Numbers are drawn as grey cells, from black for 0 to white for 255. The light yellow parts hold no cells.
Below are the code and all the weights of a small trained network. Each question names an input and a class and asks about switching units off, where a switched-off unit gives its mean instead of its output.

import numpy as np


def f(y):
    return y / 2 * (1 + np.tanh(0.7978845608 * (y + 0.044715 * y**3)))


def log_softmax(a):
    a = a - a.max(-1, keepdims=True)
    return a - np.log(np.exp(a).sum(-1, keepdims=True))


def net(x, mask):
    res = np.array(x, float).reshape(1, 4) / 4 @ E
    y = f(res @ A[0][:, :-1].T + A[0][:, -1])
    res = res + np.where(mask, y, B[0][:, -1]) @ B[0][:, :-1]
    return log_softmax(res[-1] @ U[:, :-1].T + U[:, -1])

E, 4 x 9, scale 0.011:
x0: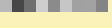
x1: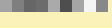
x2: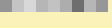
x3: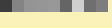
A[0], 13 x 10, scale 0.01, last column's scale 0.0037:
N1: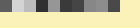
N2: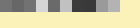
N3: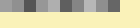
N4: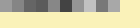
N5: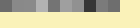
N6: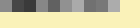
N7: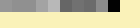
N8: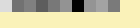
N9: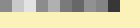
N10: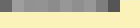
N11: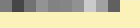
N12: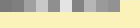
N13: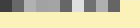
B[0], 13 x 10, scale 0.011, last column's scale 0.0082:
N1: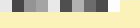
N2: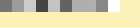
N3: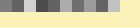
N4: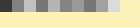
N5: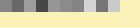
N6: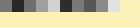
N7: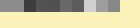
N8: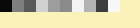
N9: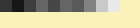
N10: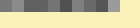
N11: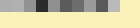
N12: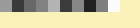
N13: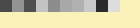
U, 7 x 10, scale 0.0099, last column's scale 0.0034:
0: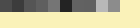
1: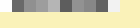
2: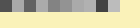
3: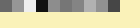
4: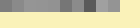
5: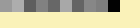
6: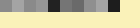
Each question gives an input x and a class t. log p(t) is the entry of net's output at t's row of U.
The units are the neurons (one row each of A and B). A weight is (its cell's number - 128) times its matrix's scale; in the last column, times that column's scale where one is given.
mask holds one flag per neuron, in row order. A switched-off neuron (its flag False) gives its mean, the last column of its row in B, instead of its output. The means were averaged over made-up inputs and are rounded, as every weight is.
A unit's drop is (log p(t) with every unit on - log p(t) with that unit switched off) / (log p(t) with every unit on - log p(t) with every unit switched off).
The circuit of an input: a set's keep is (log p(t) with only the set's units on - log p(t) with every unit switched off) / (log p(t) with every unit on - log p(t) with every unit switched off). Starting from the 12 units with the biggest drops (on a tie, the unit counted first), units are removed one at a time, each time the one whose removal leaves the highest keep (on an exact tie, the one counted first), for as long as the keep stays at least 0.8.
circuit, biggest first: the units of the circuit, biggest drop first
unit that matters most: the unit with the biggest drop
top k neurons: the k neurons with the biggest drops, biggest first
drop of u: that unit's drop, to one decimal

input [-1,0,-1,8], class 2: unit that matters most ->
N13
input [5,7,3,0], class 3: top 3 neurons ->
(N3 N1 N4)
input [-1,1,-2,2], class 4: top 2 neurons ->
(N9 N8)
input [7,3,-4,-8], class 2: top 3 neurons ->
(N8 N1 N9)
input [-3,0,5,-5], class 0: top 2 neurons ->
(N9 N13)
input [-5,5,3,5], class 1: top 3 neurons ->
(N1 N8 N2)
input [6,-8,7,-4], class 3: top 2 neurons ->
(N2 N5)
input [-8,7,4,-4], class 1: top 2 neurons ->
(N1 N2)
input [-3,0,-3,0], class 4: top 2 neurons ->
(N9 N12)
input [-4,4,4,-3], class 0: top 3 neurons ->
(N9 N2 N13)
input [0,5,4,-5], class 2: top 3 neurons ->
(N8 N2 N6)
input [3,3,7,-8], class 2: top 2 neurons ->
(N8 N6)
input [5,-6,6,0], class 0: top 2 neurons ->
(N12 N9)
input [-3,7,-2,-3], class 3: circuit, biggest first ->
(N4)
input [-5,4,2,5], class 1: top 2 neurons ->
(N1 N8)
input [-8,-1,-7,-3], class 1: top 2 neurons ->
(N1 N9)
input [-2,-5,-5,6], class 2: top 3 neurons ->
(N13 N9 N12)
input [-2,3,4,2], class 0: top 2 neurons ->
(N9 N2)
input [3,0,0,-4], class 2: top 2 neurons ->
(N8 N1)
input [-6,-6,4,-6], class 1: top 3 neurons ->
(N1 N13 N4)
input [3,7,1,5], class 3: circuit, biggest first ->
(N3)
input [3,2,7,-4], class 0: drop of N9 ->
0.2
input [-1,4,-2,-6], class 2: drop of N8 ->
0.6
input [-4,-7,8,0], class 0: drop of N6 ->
0.0
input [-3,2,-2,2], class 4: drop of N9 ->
0.4
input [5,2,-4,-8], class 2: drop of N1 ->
0.1
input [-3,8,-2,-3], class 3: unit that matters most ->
N4
